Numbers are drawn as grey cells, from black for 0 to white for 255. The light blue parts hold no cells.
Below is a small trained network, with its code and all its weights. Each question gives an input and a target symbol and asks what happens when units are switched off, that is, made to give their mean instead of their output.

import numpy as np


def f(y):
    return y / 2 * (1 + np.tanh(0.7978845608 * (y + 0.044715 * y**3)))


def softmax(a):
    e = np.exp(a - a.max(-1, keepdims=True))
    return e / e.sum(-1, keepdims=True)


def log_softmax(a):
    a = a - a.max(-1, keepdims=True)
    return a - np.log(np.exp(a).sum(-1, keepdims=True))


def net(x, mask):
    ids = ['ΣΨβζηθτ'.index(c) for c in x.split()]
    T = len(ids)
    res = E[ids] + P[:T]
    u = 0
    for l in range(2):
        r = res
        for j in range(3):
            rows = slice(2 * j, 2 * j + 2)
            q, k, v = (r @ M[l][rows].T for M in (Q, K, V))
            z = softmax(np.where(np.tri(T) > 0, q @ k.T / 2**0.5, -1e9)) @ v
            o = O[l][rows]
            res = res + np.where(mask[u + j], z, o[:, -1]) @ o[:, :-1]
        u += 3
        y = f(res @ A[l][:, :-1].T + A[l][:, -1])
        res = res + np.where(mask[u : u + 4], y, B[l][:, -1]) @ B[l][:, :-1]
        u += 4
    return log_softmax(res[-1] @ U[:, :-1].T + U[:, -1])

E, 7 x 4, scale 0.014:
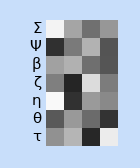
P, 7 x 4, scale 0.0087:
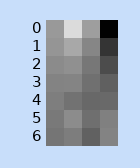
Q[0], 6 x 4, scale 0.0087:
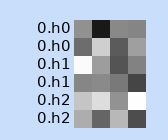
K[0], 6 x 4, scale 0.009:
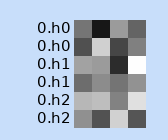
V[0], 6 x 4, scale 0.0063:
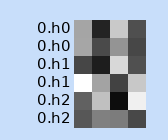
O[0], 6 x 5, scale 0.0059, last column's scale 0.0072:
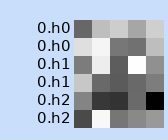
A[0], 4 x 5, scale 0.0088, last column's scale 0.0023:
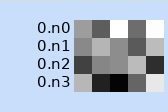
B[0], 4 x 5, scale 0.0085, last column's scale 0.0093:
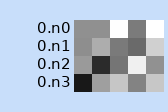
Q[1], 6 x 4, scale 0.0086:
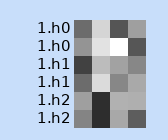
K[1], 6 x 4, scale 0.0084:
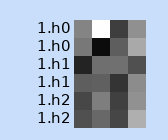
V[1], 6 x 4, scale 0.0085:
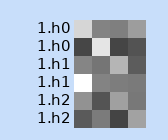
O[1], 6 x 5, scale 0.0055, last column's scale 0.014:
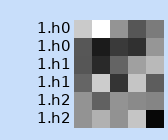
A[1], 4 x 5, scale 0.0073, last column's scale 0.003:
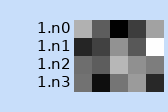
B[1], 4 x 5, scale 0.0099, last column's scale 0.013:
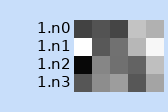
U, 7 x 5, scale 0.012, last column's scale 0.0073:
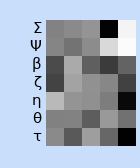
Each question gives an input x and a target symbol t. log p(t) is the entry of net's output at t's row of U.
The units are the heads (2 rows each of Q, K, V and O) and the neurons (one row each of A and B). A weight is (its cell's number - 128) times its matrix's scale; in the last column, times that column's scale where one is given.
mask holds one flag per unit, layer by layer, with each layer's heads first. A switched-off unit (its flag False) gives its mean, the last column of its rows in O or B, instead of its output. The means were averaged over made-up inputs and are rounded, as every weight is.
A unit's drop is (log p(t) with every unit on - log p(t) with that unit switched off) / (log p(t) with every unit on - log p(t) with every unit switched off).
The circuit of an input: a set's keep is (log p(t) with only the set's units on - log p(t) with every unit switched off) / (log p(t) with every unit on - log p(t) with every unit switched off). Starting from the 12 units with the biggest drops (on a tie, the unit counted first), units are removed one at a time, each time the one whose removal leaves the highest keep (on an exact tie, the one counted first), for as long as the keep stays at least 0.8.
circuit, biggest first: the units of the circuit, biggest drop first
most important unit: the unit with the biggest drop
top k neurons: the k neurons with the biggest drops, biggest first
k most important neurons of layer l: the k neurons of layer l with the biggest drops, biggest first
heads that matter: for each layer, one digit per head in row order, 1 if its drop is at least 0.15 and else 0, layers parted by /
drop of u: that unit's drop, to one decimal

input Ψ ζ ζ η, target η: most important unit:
0.n3
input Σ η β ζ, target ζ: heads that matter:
000 / 110
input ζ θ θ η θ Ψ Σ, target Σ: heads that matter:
010 / 000
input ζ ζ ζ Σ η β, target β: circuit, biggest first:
[1.n1; 0.n0]
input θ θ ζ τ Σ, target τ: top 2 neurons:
[1.n1; 0.n3]
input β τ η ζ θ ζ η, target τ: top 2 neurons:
[0.n3; 0.n0]
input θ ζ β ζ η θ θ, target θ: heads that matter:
000 / 100
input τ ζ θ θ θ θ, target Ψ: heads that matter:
000 / 100
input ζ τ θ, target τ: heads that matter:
101 / 110
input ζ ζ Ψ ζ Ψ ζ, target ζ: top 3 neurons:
[1.n1; 1.n2; 0.n0]
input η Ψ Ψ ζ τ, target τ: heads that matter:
001 / 010
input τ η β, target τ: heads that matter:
111 / 100
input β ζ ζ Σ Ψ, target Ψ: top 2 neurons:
[0.n2; 0.n3]
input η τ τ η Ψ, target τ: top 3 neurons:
[1.n1; 0.n3; 0.n2]
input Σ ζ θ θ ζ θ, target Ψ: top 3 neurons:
[0.n0; 1.n0; 1.n1]
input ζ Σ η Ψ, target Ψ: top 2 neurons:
[0.n2; 0.n0]
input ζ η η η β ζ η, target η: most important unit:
1.h0
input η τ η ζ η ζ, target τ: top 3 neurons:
[0.n3; 1.n1; 1.n3]
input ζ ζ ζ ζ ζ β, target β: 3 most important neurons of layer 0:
[0.n0; 0.n3; 0.n1]
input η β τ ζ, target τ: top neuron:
[0.n3]
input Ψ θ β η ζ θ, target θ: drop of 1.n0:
0.3
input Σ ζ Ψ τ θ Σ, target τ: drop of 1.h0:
0.4
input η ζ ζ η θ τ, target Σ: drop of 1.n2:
0.1
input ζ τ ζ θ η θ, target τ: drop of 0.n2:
0.0
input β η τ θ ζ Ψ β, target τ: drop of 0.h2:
0.5
